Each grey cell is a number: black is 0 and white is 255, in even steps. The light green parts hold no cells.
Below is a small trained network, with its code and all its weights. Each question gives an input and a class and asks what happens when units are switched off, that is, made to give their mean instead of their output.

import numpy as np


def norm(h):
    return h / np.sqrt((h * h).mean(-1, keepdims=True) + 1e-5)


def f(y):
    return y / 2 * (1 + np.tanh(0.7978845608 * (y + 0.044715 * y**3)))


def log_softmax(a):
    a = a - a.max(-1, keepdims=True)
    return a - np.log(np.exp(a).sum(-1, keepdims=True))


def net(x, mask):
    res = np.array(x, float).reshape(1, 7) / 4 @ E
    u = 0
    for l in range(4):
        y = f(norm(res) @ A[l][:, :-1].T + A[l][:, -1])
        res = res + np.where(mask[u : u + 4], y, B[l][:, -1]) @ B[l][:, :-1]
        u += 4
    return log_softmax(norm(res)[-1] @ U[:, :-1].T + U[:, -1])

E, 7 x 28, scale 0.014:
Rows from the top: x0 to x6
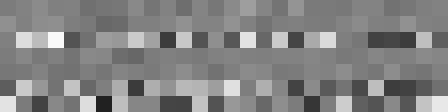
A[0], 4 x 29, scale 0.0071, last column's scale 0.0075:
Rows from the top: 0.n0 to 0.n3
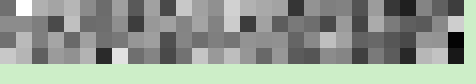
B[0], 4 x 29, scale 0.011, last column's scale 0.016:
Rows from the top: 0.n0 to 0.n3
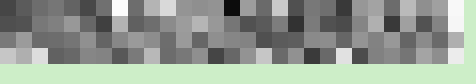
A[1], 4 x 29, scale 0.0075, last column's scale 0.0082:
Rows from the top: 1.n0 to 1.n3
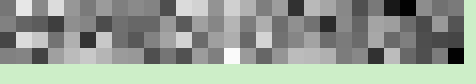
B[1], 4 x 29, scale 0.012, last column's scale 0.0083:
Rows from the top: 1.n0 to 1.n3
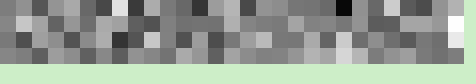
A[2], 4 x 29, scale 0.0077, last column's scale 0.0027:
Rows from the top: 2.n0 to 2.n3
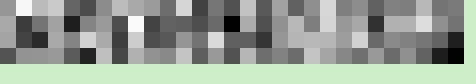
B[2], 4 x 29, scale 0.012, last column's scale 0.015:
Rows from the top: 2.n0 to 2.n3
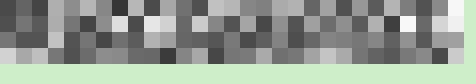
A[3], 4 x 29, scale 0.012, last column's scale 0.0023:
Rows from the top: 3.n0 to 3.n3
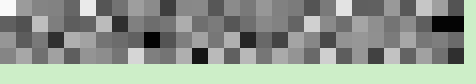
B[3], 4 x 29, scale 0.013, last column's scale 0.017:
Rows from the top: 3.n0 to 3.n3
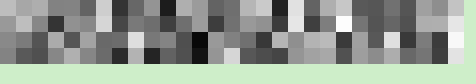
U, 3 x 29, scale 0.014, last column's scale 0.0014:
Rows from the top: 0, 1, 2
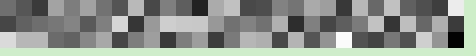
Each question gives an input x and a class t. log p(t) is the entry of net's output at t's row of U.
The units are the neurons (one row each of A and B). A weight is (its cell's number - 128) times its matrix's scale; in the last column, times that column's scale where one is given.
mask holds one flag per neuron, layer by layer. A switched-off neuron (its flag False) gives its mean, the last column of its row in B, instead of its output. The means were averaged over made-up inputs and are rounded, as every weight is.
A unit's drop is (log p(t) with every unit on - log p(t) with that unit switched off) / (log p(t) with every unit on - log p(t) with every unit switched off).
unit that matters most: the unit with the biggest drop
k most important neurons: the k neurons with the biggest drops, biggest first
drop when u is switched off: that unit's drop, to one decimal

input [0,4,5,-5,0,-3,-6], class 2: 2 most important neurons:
3.n1, 1.n2
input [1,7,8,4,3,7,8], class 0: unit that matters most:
2.n0
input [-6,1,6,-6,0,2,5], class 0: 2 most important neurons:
2.n0, 3.n3
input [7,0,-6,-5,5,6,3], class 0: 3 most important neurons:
3.n2, 2.n1, 0.n0
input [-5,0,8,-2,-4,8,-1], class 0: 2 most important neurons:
2.n0, 2.n1
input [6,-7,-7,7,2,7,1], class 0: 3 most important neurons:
3.n2, 2.n1, 0.n0
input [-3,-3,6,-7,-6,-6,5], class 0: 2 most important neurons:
2.n0, 0.n0
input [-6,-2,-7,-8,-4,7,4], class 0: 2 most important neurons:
3.n2, 2.n1
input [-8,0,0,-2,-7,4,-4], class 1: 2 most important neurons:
0.n0, 0.n1
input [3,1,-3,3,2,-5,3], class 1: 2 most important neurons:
0.n1, 2.n1
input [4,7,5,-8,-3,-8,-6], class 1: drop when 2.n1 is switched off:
1.6
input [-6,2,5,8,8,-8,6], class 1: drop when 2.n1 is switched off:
1.4
